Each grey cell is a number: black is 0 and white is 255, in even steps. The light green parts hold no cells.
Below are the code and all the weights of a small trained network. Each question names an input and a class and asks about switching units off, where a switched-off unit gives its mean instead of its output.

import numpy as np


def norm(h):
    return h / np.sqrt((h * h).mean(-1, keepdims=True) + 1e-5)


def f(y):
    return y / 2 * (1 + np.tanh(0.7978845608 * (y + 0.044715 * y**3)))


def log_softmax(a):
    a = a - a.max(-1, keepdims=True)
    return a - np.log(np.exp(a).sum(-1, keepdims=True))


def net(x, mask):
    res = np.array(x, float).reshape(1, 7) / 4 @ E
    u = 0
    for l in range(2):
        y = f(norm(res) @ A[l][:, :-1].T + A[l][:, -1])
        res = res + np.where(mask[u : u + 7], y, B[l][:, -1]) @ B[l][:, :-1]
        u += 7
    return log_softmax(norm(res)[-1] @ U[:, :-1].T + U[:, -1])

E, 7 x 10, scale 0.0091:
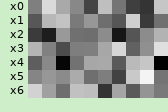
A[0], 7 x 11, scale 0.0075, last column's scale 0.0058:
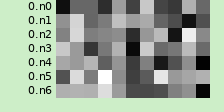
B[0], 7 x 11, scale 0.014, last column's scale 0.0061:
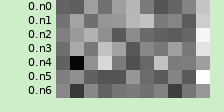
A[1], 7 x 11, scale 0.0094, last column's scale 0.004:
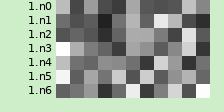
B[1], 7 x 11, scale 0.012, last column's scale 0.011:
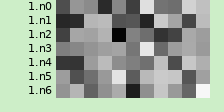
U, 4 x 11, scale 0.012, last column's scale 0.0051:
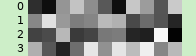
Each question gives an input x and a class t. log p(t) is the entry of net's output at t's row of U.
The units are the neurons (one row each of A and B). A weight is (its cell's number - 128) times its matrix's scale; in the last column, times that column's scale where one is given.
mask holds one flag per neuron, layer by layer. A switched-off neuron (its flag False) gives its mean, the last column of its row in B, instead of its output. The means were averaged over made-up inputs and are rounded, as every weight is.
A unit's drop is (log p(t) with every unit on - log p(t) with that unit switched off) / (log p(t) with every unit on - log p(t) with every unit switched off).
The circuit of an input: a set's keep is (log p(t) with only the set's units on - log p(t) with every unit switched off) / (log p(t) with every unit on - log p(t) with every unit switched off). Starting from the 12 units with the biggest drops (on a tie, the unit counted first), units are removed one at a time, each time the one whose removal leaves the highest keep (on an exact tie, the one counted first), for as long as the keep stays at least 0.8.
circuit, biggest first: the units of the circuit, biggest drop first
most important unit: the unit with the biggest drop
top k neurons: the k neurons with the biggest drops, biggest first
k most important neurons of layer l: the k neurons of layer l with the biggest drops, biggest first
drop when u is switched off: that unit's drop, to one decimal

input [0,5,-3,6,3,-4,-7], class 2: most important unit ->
1.n2
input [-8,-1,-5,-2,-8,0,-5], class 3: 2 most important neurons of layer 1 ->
1.n5; 1.n1
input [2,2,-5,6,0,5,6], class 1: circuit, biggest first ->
0.n2; 1.n6
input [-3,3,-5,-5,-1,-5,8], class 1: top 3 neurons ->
0.n1; 0.n2; 1.n1
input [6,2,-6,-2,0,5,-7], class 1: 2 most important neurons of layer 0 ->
0.n4; 0.n2
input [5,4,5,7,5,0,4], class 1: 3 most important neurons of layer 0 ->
0.n6; 0.n4; 0.n0
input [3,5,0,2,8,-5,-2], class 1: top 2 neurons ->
0.n1; 1.n4
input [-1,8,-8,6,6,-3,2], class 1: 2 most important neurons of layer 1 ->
1.n6; 1.n5
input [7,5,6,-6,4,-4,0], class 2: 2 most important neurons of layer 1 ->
1.n1; 1.n5
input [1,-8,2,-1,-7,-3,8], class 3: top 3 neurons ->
1.n5; 1.n1; 1.n4
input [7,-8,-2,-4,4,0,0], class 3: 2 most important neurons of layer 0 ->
0.n2; 0.n3
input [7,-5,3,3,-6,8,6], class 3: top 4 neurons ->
1.n5; 1.n3; 1.n2; 0.n0
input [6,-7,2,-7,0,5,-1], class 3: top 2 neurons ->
1.n6; 0.n4
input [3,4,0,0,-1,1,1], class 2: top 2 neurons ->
1.n0; 0.n6
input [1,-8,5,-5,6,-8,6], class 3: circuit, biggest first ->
1.n1
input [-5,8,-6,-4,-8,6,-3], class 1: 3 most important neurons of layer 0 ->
0.n2; 0.n4; 0.n5
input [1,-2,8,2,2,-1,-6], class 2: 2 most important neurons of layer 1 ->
1.n0; 1.n2
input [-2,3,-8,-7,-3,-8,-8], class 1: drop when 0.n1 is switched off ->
0.7
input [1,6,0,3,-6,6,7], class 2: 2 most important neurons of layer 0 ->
0.n6; 0.n5
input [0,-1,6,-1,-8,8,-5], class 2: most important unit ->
1.n0
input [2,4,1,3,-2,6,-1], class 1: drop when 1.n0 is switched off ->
-0.1
